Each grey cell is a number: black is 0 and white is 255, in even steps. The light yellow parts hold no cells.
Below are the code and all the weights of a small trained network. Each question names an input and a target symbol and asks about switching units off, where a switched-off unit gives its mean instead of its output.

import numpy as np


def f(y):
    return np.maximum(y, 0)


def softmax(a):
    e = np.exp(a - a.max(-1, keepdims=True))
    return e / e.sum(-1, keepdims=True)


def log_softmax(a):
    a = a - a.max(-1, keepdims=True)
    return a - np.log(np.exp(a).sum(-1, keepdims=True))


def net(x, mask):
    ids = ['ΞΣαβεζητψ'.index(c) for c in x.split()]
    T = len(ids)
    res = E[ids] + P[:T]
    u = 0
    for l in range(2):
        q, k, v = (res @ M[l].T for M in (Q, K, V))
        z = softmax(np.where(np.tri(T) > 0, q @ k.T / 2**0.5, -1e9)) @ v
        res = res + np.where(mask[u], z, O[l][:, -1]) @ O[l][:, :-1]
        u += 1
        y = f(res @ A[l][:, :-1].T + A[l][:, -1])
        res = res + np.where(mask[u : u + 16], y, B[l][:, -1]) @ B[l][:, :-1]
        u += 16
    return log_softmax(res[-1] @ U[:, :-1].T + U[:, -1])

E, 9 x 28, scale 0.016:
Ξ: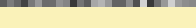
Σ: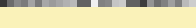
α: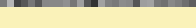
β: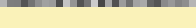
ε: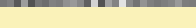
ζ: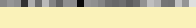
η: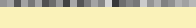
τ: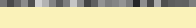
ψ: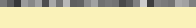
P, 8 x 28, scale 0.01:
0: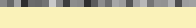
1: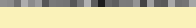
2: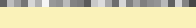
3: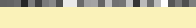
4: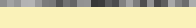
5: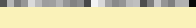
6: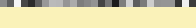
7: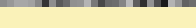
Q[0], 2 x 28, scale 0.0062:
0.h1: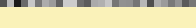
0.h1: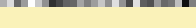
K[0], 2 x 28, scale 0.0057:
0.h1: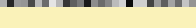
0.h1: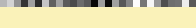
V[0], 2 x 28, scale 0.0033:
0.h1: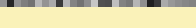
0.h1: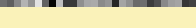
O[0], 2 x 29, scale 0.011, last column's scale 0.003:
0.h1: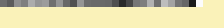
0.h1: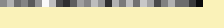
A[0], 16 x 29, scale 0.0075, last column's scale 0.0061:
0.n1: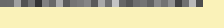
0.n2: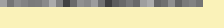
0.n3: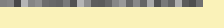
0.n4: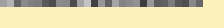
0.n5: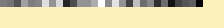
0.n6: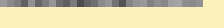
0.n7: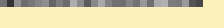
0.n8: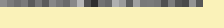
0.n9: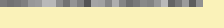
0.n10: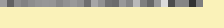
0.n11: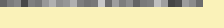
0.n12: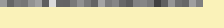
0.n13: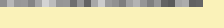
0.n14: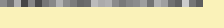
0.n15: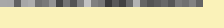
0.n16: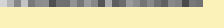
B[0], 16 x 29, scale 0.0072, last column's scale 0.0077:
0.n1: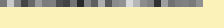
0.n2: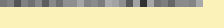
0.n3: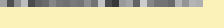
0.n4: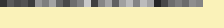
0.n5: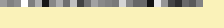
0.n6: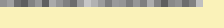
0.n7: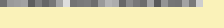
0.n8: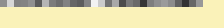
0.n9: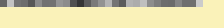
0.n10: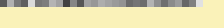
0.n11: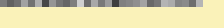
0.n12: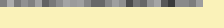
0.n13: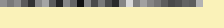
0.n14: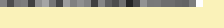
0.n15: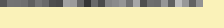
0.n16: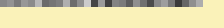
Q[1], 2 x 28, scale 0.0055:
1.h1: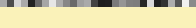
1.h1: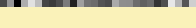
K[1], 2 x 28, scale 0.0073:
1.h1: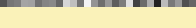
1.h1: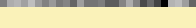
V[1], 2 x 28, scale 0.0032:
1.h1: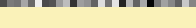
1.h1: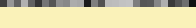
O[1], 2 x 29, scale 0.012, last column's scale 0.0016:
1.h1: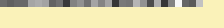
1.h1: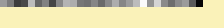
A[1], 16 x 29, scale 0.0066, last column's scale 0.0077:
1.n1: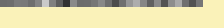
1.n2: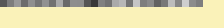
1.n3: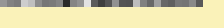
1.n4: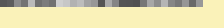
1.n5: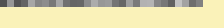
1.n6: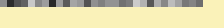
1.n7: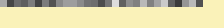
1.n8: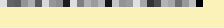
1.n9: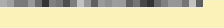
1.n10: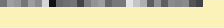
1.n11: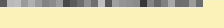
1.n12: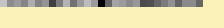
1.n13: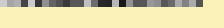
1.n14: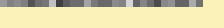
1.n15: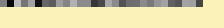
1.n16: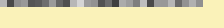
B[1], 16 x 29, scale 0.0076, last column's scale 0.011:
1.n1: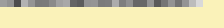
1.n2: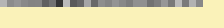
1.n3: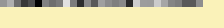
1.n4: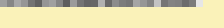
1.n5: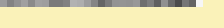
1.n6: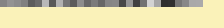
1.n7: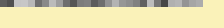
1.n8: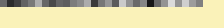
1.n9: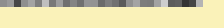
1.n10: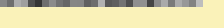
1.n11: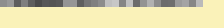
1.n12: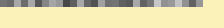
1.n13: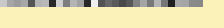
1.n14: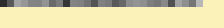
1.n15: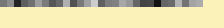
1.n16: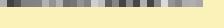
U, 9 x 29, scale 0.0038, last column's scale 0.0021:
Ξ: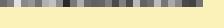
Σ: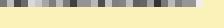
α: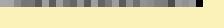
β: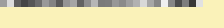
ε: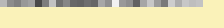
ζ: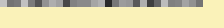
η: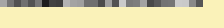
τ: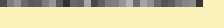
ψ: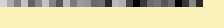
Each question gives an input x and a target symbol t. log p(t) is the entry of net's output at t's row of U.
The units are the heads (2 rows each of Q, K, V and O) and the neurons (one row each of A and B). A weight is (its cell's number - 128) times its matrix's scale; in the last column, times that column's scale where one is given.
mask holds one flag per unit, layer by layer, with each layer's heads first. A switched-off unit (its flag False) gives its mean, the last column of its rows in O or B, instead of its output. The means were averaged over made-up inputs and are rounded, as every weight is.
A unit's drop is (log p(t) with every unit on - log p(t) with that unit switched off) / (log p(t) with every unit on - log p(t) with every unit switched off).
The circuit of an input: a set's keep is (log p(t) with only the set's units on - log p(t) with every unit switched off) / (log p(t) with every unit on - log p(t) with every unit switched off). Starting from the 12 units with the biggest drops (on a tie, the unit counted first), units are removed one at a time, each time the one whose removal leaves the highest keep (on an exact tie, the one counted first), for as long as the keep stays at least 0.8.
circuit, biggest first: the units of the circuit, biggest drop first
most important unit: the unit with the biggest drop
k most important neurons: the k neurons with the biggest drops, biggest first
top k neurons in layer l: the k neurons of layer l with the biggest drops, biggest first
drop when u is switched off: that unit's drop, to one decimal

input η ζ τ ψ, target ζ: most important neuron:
1.n16
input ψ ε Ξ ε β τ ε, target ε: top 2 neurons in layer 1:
1.n7; 1.n4
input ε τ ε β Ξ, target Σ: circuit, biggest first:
1.h1; 1.n4; 1.n1
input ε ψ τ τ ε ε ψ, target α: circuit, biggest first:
1.h1; 1.n6; 0.n7; 0.n11
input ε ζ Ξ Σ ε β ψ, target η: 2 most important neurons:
1.n15; 0.n14
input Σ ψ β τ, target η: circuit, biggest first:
0.h1; 1.n15
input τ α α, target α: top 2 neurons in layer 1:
1.n6; 1.n10
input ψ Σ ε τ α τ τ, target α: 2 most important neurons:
1.n6; 0.n7
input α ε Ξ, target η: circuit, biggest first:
0.h1; 0.n14
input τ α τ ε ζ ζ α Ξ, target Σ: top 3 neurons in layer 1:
1.n4; 1.n10; 1.n9
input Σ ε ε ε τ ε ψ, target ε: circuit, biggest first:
1.h1; 1.n7
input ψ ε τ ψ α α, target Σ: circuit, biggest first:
1.h1; 1.n1; 1.n4
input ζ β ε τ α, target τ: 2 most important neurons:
0.n4; 1.n14
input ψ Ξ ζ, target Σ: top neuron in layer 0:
0.n6
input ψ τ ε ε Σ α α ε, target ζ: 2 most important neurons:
1.n16; 0.n3
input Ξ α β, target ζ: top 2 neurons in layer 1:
1.n10; 1.n1
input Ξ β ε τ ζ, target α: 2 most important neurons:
1.n13; 1.n11
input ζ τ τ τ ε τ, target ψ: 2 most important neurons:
1.n9; 0.n14
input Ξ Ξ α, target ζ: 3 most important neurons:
1.n10; 1.n1; 0.n13
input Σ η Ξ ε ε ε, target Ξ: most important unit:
0.h1
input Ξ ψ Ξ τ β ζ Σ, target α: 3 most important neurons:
1.n6; 0.n7; 0.n11
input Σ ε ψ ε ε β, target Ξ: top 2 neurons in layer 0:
0.n10; 0.n14
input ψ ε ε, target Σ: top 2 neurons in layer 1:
1.n1; 1.n4
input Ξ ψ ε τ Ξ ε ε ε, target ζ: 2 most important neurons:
0.n3; 1.n16
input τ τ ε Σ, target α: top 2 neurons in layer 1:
1.n6; 1.n4
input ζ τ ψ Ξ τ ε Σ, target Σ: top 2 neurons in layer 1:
1.n1; 1.n4
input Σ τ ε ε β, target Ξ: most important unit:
1.n12
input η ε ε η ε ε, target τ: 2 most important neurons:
0.n13; 1.n14
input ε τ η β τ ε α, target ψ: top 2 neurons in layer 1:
1.n15; 1.n4
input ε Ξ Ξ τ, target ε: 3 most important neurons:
1.n7; 1.n4; 0.n7
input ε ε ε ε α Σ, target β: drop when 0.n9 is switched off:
0.2
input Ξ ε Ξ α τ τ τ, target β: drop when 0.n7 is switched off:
0.1
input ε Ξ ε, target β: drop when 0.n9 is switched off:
0.1
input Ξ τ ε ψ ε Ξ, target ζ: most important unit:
1.n10
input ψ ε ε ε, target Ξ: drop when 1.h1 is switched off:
0.4
